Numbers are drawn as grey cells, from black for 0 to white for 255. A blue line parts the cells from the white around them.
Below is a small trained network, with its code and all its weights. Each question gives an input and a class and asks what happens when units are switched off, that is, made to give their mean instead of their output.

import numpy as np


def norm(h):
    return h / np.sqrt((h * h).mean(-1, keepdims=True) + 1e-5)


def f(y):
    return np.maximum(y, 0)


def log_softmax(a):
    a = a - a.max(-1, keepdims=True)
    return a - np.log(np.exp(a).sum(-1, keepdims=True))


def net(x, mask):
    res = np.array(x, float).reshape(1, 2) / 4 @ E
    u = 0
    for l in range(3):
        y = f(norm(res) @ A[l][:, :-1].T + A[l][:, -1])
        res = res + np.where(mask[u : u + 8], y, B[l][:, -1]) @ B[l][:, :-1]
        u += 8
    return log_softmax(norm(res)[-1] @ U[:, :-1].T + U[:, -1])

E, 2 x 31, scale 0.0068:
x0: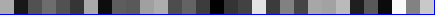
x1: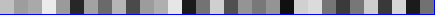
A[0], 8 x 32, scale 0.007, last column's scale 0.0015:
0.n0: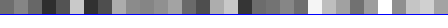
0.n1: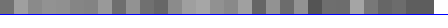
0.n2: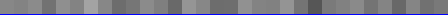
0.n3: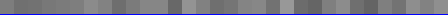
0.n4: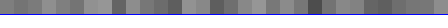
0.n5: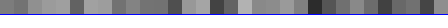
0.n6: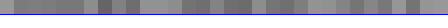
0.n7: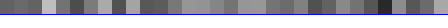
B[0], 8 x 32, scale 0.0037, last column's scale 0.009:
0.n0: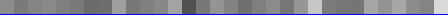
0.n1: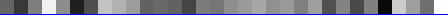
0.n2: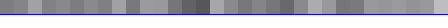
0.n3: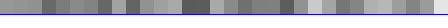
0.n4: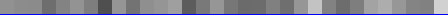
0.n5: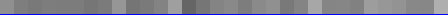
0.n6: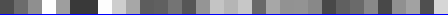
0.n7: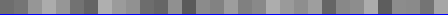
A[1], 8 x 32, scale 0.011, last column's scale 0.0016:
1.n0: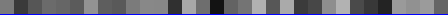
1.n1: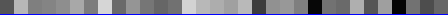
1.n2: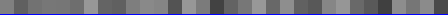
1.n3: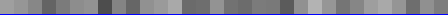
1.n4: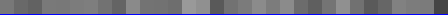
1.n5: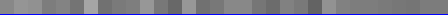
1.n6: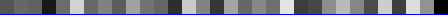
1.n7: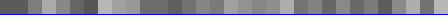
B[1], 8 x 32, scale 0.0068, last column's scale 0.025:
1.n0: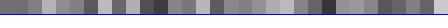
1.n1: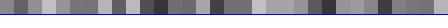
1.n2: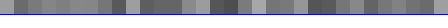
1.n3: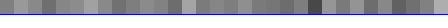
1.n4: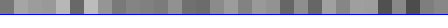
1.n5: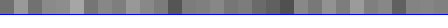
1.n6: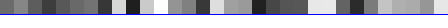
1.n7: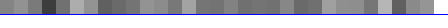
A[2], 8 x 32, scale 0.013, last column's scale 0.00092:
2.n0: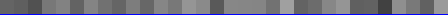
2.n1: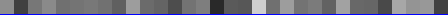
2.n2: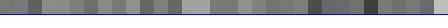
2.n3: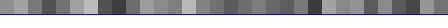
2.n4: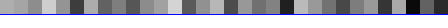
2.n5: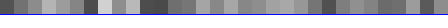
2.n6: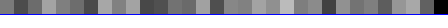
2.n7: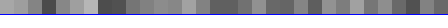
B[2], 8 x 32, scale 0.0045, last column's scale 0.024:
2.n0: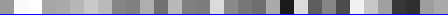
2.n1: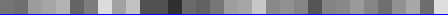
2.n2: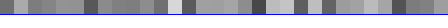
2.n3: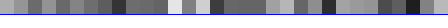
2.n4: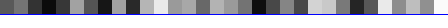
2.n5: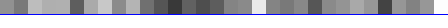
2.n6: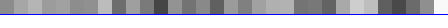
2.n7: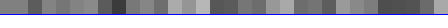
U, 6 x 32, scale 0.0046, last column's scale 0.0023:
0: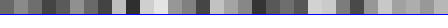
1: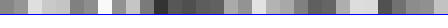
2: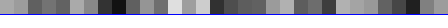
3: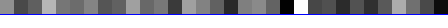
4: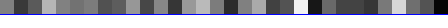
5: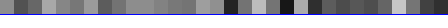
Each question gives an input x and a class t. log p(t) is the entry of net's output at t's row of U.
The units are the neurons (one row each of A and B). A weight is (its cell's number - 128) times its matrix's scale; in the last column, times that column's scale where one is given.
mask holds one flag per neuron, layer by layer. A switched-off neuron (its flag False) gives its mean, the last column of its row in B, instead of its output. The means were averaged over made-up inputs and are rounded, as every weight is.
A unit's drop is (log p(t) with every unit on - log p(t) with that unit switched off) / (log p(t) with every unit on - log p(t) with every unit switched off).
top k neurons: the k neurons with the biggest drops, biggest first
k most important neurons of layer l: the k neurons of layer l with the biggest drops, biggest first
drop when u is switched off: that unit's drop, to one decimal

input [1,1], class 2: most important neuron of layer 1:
[1.n7]
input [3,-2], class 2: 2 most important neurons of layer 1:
[1.n3 1.n6]
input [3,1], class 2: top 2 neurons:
[1.n7 0.n6]
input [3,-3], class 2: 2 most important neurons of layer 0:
[0.n3 0.n4]
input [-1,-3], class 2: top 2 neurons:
[1.n6 1.n3]
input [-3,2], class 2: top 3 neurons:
[1.n7 0.n1 1.n6]
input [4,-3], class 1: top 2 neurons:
[1.n6 1.n7]
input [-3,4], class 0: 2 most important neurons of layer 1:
[1.n0 1.n1]
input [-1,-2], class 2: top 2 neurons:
[1.n6 1.n0]
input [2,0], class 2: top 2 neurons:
[1.n7 1.n6]
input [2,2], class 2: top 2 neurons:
[1.n7 1.n6]
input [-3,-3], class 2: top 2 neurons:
[1.n7 0.n1]
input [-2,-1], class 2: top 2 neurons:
[1.n7 1.n6]
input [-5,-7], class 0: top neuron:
[1.n6]
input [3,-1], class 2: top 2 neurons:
[1.n6 0.n1]
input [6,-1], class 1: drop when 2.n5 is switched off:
0.0
